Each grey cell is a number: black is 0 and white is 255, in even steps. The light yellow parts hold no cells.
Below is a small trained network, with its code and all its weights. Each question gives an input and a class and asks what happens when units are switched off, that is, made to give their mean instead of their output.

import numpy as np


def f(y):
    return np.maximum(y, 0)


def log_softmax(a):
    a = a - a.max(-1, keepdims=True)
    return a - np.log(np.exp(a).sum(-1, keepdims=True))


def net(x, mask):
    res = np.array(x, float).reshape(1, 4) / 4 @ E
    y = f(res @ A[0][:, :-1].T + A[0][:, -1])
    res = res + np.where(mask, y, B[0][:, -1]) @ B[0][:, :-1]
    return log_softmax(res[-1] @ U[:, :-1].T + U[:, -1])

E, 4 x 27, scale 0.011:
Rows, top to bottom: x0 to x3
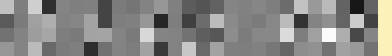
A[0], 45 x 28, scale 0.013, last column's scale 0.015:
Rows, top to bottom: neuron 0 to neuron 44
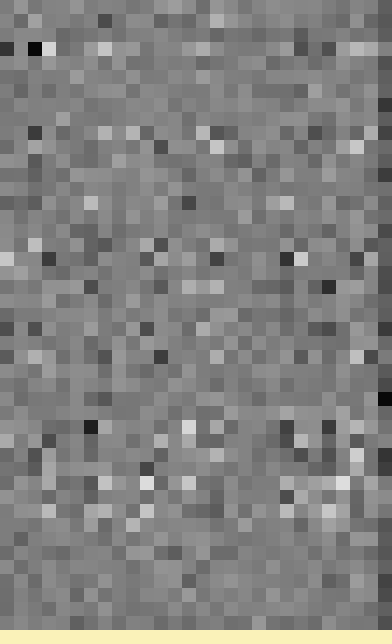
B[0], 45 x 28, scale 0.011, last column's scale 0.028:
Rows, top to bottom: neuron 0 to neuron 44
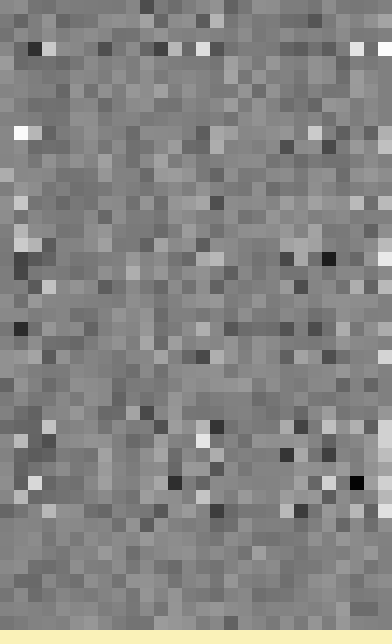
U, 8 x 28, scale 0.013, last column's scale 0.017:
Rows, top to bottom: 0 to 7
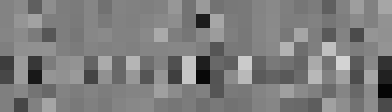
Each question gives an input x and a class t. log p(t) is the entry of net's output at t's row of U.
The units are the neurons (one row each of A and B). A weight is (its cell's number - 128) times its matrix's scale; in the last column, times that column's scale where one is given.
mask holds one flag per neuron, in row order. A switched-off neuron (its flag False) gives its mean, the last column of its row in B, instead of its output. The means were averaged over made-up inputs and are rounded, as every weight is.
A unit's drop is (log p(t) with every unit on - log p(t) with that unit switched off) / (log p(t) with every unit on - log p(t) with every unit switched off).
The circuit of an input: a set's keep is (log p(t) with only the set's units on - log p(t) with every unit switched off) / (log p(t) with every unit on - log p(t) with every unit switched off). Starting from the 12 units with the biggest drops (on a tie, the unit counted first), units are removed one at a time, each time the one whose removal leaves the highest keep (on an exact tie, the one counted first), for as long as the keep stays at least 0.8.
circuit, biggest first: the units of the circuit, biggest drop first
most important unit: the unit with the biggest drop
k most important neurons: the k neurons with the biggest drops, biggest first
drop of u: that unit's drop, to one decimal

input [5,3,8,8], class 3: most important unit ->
neuron 36
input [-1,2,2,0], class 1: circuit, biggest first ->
(neuron 30; neuron 3; neuron 31)
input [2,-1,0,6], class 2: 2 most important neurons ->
(neuron 3; neuron 36)
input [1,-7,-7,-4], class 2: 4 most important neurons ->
(neuron 3; neuron 18; neuron 36; neuron 9)
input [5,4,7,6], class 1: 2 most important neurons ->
(neuron 30; neuron 3)
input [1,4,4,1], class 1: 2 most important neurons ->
(neuron 30; neuron 3)
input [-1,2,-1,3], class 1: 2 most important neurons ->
(neuron 3; neuron 31)
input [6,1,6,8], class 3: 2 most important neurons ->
(neuron 36; neuron 32)
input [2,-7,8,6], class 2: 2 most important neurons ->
(neuron 18; neuron 34)
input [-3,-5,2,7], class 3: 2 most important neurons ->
(neuron 30; neuron 34)
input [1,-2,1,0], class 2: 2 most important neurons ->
(neuron 3; neuron 30)
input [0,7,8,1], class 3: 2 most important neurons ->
(neuron 36; neuron 18)
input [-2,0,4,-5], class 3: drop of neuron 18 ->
0.2
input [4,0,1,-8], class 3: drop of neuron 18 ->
0.1
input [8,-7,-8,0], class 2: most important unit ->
neuron 18
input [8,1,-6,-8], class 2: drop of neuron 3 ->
0.4
